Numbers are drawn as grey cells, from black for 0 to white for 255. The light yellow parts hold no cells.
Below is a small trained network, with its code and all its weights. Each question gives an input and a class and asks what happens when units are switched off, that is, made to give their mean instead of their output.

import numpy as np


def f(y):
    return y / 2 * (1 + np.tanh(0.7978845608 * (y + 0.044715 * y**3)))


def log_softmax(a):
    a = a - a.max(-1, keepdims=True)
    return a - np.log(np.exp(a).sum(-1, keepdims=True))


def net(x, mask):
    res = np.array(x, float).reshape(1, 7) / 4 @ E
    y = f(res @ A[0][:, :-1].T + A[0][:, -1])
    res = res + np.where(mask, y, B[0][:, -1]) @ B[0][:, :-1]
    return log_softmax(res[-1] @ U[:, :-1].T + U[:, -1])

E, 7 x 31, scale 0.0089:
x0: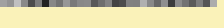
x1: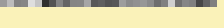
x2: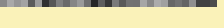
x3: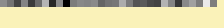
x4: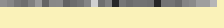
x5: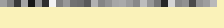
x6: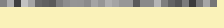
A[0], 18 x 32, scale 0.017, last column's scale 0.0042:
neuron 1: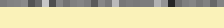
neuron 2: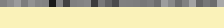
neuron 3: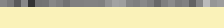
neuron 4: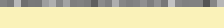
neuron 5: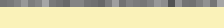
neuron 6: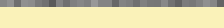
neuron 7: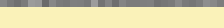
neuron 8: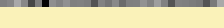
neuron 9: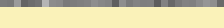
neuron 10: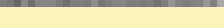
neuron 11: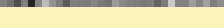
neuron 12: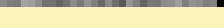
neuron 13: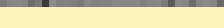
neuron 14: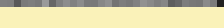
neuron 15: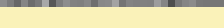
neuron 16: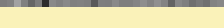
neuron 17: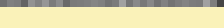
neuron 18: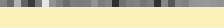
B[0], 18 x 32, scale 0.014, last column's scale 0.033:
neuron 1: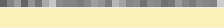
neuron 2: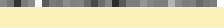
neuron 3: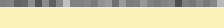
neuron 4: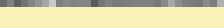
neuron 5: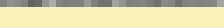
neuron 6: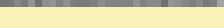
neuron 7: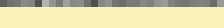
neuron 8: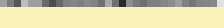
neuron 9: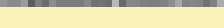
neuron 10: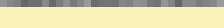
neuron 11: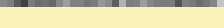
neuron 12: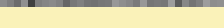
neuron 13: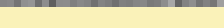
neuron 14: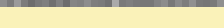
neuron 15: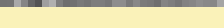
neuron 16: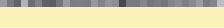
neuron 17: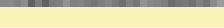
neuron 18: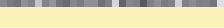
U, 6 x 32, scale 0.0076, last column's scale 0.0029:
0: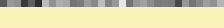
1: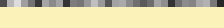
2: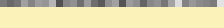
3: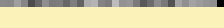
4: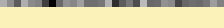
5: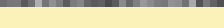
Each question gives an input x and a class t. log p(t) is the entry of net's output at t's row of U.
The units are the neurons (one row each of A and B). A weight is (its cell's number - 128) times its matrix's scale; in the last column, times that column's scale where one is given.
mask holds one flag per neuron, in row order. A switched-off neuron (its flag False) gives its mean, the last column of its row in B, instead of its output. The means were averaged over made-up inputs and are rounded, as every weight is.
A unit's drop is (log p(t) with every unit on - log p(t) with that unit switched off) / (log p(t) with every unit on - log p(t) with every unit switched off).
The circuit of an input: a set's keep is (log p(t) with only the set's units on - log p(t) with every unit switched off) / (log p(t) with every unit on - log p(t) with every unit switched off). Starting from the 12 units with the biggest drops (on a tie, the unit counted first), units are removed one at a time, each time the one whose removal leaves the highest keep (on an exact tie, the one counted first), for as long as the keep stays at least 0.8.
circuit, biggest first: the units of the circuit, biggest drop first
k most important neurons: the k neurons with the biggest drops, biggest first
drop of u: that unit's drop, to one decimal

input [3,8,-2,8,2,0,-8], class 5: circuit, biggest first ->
neuron 8
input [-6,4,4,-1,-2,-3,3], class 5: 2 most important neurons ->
neuron 18; neuron 8
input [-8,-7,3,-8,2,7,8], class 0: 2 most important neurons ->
neuron 2; neuron 8
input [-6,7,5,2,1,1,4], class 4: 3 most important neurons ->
neuron 1; neuron 18; neuron 4
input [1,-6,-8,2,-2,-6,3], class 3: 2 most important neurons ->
neuron 2; neuron 18
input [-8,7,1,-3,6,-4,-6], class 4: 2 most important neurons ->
neuron 1; neuron 18
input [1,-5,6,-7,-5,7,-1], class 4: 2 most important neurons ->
neuron 18; neuron 8
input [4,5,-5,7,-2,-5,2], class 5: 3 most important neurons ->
neuron 2; neuron 8; neuron 16
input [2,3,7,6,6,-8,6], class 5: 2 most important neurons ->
neuron 2; neuron 1
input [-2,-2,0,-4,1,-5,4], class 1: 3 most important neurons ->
neuron 2; neuron 11; neuron 3
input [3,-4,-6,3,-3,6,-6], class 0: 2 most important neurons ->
neuron 11; neuron 3
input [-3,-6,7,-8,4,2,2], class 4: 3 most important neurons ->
neuron 18; neuron 1; neuron 8
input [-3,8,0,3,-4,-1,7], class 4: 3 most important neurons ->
neuron 18; neuron 1; neuron 4
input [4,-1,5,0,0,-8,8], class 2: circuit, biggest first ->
neuron 1
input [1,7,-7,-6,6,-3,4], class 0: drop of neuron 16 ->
0.1
